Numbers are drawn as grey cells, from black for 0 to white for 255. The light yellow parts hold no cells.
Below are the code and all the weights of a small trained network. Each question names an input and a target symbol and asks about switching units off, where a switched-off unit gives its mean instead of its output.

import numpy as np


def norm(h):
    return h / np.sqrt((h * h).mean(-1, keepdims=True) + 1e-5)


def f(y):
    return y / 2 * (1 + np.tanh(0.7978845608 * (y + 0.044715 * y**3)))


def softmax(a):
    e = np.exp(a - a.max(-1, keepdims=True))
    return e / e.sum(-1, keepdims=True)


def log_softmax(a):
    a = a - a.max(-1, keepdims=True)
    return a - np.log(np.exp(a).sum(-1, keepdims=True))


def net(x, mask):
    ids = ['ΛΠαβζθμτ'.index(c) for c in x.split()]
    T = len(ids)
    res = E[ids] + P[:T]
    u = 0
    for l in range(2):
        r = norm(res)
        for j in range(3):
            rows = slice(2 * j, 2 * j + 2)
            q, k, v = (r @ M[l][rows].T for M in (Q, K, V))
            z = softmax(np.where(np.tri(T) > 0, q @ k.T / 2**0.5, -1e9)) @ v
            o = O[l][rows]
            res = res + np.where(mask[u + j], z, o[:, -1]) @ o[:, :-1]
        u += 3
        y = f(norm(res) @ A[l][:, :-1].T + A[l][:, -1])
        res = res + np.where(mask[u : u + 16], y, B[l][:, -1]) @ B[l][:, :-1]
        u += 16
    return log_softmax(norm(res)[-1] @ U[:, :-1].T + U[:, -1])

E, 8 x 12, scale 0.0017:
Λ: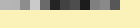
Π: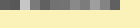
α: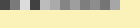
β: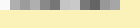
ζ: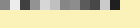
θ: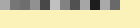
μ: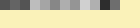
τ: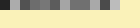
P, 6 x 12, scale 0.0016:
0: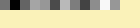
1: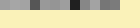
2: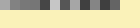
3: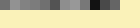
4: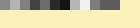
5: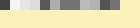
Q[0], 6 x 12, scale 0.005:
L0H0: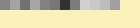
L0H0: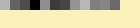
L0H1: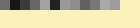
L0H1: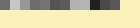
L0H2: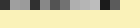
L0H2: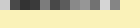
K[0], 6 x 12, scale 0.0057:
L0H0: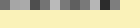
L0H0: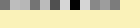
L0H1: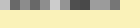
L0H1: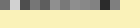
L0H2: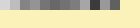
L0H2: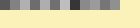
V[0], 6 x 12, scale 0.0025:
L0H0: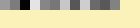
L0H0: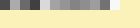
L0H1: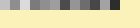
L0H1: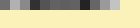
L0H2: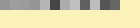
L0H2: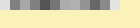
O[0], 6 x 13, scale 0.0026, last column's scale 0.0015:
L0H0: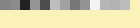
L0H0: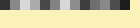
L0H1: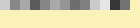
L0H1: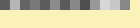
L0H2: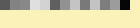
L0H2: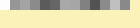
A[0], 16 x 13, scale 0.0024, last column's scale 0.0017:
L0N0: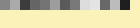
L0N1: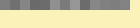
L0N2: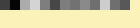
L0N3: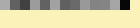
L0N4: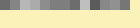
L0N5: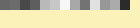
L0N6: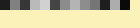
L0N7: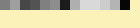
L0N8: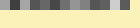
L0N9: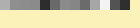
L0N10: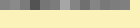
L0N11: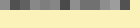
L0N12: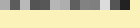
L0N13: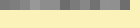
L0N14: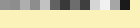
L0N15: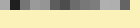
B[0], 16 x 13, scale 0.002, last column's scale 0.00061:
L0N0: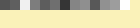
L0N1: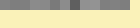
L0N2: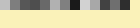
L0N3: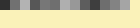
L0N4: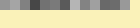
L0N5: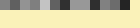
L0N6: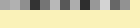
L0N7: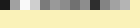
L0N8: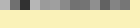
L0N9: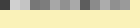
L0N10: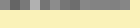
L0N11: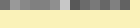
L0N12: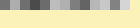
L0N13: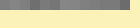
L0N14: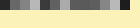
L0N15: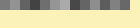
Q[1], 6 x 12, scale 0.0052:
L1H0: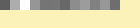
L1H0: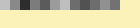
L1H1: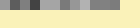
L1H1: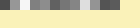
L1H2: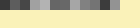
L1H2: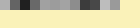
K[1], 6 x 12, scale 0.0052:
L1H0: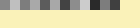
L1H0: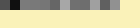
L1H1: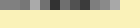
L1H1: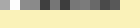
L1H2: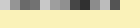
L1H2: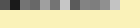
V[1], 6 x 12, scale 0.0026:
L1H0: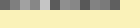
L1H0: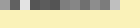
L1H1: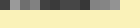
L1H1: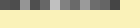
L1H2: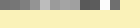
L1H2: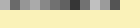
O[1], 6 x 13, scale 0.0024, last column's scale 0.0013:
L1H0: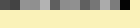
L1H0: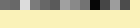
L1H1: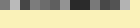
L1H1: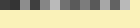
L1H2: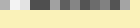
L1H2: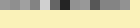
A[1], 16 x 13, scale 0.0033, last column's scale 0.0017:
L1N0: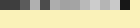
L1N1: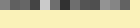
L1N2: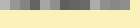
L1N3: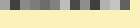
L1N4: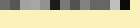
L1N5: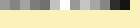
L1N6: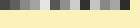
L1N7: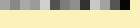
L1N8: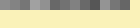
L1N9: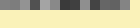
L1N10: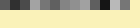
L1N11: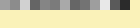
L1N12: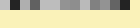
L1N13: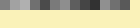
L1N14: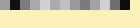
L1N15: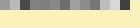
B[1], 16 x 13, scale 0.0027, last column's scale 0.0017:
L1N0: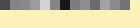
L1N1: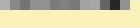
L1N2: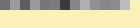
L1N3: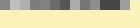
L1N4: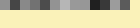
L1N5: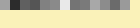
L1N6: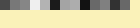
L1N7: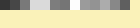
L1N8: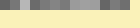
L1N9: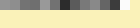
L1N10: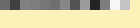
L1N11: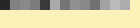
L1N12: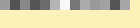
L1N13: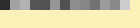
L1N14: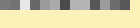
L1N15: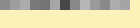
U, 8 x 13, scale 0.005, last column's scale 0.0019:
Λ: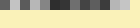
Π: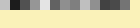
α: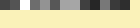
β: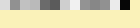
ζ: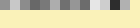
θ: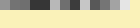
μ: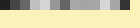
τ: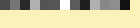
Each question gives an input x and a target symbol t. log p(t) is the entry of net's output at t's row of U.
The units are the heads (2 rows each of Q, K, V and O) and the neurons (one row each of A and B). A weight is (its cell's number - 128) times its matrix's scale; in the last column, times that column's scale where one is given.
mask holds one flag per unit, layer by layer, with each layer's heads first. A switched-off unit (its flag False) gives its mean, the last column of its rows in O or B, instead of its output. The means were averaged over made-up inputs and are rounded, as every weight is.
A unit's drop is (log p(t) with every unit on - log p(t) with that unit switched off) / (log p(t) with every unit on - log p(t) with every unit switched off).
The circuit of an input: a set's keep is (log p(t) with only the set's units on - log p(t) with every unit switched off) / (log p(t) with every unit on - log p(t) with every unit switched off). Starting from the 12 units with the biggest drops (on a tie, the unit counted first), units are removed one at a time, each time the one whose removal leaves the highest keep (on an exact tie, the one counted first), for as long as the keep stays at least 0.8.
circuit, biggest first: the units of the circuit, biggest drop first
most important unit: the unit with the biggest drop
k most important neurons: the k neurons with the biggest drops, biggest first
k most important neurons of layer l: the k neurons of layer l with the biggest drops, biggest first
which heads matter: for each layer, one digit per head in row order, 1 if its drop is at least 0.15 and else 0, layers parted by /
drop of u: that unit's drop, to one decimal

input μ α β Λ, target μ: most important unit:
L0H1
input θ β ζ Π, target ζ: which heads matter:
010 / 001
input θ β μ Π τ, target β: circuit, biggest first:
[L0H2, L1H1]
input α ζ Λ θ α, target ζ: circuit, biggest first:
[L0H1, L1N10]
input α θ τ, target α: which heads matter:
100 / 100
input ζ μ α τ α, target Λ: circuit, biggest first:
[L0H1, L1N12]
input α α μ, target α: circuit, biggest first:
[L1H0, L0H0]
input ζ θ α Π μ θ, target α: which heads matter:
100 / 000
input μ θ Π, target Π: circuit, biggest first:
[L0H1, L1H2]
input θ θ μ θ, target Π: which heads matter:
010 / 000
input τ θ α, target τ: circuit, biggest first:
[L0H1, L1H2, L1H1]
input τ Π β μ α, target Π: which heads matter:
110 / 000
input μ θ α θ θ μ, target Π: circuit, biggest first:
[L0H1, L1N5]
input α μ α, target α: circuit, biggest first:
[L0H0]
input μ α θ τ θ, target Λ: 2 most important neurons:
[L1N12, L1N5]
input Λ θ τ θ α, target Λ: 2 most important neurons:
[L1N12, L1N5]
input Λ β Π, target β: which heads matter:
011 / 010
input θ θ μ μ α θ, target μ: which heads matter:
100 / 011
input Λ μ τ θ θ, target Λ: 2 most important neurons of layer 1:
[L1N0, L1N12]
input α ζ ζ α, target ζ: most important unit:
L1H2
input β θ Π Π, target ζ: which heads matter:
010 / 000
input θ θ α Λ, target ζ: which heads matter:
010 / 000
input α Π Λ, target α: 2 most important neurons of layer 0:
[L0N14, L0N2]
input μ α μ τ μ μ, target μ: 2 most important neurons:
[L1N0, L0N6]
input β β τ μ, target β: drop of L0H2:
0.4
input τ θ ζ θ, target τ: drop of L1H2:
0.2
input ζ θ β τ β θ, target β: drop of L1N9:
0.1
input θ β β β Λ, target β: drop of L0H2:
0.4
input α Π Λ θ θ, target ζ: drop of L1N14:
0.0
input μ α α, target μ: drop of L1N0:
0.2
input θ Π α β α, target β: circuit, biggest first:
[L0H2]
